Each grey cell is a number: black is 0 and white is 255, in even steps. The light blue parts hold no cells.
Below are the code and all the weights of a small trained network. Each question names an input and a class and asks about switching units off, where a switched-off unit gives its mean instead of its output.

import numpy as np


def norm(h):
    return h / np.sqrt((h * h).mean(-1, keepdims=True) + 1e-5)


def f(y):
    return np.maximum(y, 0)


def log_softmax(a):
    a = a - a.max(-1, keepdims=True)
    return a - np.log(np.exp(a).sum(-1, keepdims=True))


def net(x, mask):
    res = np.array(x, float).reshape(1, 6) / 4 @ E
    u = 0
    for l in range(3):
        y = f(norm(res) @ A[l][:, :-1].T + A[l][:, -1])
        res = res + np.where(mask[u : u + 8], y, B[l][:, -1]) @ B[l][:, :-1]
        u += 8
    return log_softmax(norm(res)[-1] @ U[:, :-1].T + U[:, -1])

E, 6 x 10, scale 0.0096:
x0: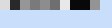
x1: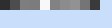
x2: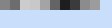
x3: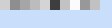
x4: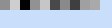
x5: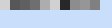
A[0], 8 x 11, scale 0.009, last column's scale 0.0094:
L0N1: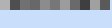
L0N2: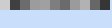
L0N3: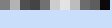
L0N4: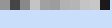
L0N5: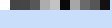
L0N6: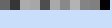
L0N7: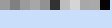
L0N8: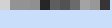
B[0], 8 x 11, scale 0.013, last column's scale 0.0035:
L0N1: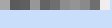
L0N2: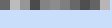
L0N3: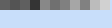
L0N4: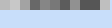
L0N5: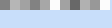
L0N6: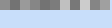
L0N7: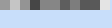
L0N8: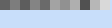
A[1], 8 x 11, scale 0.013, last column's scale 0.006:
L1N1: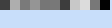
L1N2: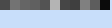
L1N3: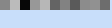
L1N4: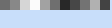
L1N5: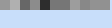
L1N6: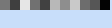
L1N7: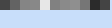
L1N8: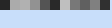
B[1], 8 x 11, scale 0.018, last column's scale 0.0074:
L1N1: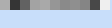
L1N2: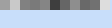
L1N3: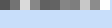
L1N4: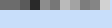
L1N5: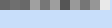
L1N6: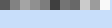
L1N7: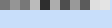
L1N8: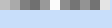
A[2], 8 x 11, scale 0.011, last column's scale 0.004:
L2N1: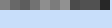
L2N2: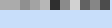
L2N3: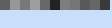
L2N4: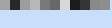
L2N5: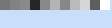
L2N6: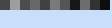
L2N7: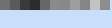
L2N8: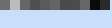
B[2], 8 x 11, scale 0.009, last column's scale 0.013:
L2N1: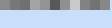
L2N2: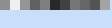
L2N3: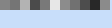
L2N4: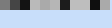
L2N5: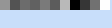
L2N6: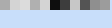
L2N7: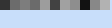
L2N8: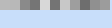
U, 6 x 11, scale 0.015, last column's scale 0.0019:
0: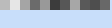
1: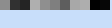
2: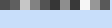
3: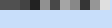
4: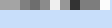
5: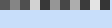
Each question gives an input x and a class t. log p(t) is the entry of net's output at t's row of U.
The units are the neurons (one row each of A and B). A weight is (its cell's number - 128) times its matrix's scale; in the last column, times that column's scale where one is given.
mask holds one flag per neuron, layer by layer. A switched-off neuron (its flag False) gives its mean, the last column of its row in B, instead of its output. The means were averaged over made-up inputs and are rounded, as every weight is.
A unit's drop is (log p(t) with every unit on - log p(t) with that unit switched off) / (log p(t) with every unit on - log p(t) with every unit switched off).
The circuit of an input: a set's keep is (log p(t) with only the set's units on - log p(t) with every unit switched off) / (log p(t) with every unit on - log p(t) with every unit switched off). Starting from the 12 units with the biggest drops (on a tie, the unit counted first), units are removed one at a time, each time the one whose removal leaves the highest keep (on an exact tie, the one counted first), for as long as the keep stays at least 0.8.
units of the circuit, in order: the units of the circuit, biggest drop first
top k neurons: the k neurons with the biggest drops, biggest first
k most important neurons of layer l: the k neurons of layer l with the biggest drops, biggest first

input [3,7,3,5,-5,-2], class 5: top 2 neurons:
[L1N7; L1N3]
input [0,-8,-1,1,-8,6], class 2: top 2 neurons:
[L1N6; L1N7]
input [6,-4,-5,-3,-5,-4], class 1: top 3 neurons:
[L2N4; L1N3; L1N7]
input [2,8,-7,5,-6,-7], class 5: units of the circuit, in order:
[L1N7]
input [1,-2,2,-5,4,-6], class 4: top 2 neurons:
[L1N8; L0N7]
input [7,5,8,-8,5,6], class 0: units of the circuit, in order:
[L1N2; L2N6]
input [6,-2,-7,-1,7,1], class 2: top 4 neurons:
[L1N3; L1N1; L1N4; L0N8]
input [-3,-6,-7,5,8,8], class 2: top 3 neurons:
[L1N3; L1N8; L1N7]
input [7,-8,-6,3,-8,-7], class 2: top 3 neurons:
[L1N6; L1N1; L1N7]
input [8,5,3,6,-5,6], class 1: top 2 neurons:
[L2N4; L1N2]
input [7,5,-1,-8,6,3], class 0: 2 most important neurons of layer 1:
[L1N2; L1N1]
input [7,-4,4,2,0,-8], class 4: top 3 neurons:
[L1N8; L1N1; L1N6]
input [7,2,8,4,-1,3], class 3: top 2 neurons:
[L1N4; L1N1]
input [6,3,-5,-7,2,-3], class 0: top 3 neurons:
[L2N6; L1N1; L1N2]
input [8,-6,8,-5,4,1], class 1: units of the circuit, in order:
[L2N4]
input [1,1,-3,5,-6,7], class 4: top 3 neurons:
[L0N5; L1N3; L1N2]
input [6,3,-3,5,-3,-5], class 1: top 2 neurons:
[L2N4; L0N1]
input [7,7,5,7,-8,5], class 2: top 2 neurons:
[L1N6; L1N1]
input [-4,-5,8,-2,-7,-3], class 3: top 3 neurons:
[L1N4; L1N3; L2N7]
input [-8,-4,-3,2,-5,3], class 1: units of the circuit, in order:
[L1N1]
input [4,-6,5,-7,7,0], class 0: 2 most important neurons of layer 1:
[L1N2; L1N6]
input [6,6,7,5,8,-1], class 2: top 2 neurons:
[L1N3; L1N1]
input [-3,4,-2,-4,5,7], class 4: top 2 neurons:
[L0N5; L1N6]
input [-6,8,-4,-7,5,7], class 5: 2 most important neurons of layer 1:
[L1N7; L1N8]
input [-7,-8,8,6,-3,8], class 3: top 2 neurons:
[L1N4; L1N7]
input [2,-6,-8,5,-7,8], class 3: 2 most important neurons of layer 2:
[L2N7; L2N5]
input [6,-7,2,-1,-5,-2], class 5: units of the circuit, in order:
[L0N8]
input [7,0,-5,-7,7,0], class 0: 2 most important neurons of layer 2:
[L2N6; L2N8]
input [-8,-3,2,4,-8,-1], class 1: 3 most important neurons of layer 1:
[L1N1; L1N3; L1N5]
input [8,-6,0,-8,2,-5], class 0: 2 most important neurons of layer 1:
[L1N1; L1N2]
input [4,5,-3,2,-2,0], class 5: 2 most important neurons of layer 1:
[L1N7; L1N1]
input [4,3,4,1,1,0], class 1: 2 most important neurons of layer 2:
[L2N4; L2N5]
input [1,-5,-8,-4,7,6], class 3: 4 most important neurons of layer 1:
[L1N6; L1N7; L1N8; L1N5]
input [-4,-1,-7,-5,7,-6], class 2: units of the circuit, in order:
[L1N3]
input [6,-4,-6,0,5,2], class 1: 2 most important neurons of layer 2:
[L2N4; L2N5]
